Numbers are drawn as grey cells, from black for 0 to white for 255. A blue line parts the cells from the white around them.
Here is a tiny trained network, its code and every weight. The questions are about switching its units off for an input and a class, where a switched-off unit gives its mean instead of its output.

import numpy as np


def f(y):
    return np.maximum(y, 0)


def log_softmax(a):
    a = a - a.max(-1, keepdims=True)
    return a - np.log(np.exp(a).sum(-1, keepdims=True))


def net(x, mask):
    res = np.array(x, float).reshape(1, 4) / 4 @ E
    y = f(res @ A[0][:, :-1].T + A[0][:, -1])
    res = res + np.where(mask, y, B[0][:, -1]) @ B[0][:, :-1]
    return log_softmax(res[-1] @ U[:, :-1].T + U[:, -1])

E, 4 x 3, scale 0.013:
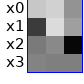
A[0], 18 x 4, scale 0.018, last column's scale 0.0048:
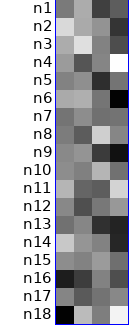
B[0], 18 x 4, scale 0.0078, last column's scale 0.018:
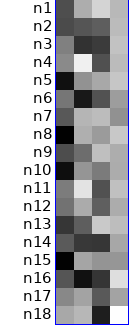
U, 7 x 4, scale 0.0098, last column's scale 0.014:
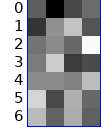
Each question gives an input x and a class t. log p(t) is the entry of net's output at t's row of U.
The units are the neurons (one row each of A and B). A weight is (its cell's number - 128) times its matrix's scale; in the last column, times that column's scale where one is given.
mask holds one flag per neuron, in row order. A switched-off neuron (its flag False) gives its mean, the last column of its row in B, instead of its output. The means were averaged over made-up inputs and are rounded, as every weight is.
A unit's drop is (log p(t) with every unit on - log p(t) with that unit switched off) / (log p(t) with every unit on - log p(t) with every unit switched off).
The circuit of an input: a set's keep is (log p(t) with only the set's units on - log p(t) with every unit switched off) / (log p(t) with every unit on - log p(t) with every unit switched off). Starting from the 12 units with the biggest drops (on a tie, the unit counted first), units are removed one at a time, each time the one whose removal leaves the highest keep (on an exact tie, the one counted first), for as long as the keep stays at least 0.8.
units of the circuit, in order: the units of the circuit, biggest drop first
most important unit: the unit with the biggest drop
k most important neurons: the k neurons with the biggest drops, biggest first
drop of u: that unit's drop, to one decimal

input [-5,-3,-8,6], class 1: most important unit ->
n8
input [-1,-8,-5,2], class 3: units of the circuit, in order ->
(n4 n11)
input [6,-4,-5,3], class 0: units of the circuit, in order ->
(n14 n2)
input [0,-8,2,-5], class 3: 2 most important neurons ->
(n11 n4)
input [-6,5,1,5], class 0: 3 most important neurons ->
(n16 n4 n11)
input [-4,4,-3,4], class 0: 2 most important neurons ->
(n16 n4)
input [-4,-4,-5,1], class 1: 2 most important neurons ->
(n18 n8)
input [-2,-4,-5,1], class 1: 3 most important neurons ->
(n18 n8 n3)
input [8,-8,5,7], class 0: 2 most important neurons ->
(n14 n6)
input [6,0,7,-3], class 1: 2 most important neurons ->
(n1 n16)
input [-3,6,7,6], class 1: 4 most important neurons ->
(n13 n1 n5 n9)
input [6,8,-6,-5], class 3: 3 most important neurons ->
(n18 n16 n13)
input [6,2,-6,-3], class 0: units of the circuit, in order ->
(n3 n2)
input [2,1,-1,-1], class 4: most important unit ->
n16
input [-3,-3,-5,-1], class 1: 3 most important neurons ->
(n18 n8 n3)
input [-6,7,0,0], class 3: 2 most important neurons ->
(n18 n3)
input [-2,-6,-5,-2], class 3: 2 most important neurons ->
(n4 n13)
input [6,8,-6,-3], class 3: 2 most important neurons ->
(n18 n16)
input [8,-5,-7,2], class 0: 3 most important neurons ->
(n14 n2 n3)
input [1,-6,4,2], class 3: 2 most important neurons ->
(n11 n4)
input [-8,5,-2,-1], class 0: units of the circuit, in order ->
(n16)
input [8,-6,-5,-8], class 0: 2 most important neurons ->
(n14 n2)
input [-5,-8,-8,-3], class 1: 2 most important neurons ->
(n8 n18)
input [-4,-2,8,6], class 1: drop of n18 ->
0.0
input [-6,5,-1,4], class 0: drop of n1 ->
0.1
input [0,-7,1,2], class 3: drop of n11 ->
0.1
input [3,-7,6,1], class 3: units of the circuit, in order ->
(n11)
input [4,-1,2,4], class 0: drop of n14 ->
0.2
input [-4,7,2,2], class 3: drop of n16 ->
-0.1
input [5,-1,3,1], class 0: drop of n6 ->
0.2
